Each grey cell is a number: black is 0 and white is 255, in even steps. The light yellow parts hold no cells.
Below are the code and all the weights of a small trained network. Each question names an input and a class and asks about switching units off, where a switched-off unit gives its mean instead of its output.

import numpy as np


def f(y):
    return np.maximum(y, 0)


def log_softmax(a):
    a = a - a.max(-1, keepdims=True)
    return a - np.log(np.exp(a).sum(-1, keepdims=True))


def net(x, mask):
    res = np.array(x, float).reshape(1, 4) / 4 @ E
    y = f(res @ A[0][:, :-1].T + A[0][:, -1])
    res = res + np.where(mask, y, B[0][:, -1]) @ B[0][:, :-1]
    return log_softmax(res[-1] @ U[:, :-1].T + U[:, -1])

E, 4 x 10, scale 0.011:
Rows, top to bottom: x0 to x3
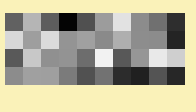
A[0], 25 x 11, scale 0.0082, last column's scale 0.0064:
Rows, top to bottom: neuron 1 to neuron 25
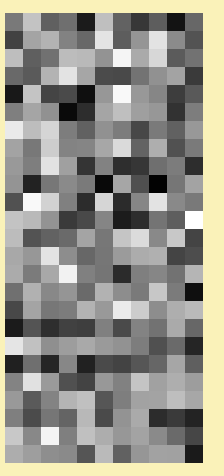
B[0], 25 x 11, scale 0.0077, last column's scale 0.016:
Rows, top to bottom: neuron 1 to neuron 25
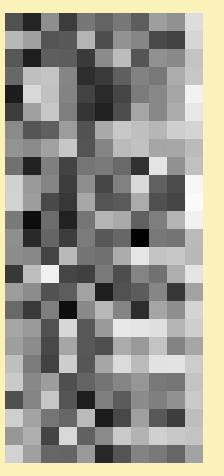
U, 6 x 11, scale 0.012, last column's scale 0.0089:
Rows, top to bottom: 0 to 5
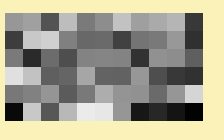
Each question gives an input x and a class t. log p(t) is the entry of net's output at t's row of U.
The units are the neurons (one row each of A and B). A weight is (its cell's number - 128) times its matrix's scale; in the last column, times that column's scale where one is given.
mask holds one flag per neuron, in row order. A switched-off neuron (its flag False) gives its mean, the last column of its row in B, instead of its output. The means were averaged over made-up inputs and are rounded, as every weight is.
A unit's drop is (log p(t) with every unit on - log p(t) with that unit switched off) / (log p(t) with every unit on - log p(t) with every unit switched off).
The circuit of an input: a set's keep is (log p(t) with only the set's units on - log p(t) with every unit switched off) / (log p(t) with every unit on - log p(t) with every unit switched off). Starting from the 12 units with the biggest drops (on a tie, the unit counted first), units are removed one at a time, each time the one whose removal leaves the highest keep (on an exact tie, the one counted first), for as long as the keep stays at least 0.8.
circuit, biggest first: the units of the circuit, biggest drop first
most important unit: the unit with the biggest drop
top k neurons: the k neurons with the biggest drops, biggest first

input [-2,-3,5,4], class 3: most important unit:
neuron 11
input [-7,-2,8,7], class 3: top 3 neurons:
[neuron 11; neuron 2; neuron 5]
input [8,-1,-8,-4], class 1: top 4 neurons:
[neuron 5; neuron 6; neuron 11; neuron 2]
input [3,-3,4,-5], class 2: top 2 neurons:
[neuron 17; neuron 13]
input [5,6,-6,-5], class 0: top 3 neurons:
[neuron 11; neuron 8; neuron 3]
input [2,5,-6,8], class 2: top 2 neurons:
[neuron 12; neuron 1]
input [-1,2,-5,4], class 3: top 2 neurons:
[neuron 10; neuron 23]
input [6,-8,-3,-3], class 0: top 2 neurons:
[neuron 18; neuron 20]
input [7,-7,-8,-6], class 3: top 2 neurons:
[neuron 23; neuron 10]
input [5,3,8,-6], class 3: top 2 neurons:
[neuron 11; neuron 2]
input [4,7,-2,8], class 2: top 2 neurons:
[neuron 1; neuron 12]
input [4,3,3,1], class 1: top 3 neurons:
[neuron 6; neuron 5; neuron 20]
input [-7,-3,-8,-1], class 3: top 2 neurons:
[neuron 10; neuron 5]
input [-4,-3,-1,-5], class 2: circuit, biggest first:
[neuron 13]
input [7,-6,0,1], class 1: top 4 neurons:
[neuron 5; neuron 6; neuron 7; neuron 24]
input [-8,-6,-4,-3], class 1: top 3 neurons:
[neuron 22; neuron 4; neuron 15]
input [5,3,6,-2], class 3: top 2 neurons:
[neuron 11; neuron 2]
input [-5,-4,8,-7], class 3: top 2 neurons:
[neuron 2; neuron 11]
